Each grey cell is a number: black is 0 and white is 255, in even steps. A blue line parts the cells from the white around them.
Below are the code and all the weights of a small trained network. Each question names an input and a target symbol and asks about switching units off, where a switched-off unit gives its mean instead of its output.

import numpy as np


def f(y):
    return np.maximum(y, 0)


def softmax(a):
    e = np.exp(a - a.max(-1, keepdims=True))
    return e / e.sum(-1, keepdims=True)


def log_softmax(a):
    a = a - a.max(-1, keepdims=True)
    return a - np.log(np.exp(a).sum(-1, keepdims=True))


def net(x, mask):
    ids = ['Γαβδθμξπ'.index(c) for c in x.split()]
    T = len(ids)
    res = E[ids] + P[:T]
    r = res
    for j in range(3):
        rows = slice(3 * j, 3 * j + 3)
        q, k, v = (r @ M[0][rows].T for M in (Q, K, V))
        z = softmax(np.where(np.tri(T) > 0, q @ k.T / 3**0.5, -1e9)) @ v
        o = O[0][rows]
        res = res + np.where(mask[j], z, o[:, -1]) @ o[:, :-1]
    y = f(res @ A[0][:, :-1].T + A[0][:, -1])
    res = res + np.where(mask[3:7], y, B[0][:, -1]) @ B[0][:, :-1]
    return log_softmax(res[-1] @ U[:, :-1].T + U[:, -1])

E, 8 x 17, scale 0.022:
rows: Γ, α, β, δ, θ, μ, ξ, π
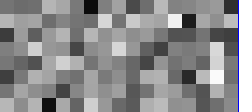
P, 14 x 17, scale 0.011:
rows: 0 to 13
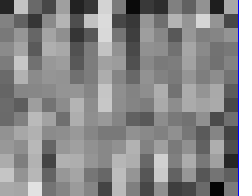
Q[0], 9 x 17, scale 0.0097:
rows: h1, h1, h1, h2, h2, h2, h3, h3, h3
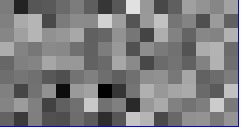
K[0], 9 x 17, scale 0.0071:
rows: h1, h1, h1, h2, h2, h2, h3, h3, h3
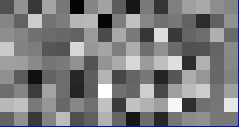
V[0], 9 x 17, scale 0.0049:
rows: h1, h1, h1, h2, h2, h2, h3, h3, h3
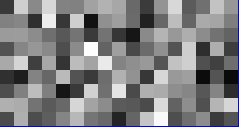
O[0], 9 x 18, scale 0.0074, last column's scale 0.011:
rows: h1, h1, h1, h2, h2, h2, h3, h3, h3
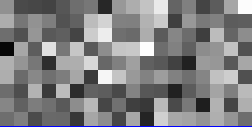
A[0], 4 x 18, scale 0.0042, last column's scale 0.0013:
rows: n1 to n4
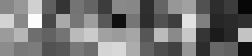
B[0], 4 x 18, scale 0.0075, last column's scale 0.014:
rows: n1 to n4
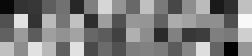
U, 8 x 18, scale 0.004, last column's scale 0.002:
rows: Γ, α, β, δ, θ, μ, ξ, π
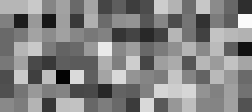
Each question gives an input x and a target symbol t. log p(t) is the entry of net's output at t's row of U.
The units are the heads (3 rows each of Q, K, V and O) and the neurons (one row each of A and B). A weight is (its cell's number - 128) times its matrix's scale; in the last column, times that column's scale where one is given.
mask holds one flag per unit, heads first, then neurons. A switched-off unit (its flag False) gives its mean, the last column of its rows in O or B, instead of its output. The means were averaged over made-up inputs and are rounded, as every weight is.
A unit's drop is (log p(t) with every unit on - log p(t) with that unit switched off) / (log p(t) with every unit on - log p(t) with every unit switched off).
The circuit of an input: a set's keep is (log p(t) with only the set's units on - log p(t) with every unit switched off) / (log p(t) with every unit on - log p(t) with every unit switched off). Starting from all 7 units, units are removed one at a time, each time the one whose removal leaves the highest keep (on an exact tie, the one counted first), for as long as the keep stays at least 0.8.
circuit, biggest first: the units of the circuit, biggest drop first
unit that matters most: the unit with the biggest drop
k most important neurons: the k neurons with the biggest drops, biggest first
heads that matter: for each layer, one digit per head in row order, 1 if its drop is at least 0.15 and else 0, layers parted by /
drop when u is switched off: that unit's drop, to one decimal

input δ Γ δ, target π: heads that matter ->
001
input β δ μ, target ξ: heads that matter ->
010
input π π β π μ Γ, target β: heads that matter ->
100
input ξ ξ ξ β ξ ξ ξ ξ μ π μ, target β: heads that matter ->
101
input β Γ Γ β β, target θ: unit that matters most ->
h3
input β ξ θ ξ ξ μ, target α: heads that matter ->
101
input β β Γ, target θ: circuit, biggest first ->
(h3; h2)
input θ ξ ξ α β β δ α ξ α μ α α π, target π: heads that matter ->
001
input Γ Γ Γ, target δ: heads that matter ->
110
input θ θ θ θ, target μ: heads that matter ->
011
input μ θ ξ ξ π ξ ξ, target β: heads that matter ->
111
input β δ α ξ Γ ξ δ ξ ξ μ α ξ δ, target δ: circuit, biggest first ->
(n2; h2; n1)
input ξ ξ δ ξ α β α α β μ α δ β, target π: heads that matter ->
001
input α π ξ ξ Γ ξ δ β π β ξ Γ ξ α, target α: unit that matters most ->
h3
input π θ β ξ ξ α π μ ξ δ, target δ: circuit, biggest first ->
(n2; n1; h2)
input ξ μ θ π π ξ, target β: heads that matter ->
101
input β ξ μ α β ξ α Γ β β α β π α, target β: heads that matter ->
100
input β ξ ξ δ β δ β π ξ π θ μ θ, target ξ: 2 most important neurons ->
(n3; n2)
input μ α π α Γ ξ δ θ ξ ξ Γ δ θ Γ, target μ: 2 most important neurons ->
(n2; n3)
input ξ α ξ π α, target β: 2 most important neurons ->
(n1; n2)
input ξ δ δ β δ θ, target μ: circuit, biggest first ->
(h2)
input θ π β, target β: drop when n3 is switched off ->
-0.1
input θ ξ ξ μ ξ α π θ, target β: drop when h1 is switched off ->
0.3
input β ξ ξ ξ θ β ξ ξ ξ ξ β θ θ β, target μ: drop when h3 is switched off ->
0.3
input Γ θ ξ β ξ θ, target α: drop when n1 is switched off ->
-0.1
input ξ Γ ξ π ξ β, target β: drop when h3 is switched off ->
0.1
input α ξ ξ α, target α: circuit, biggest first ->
(n2)
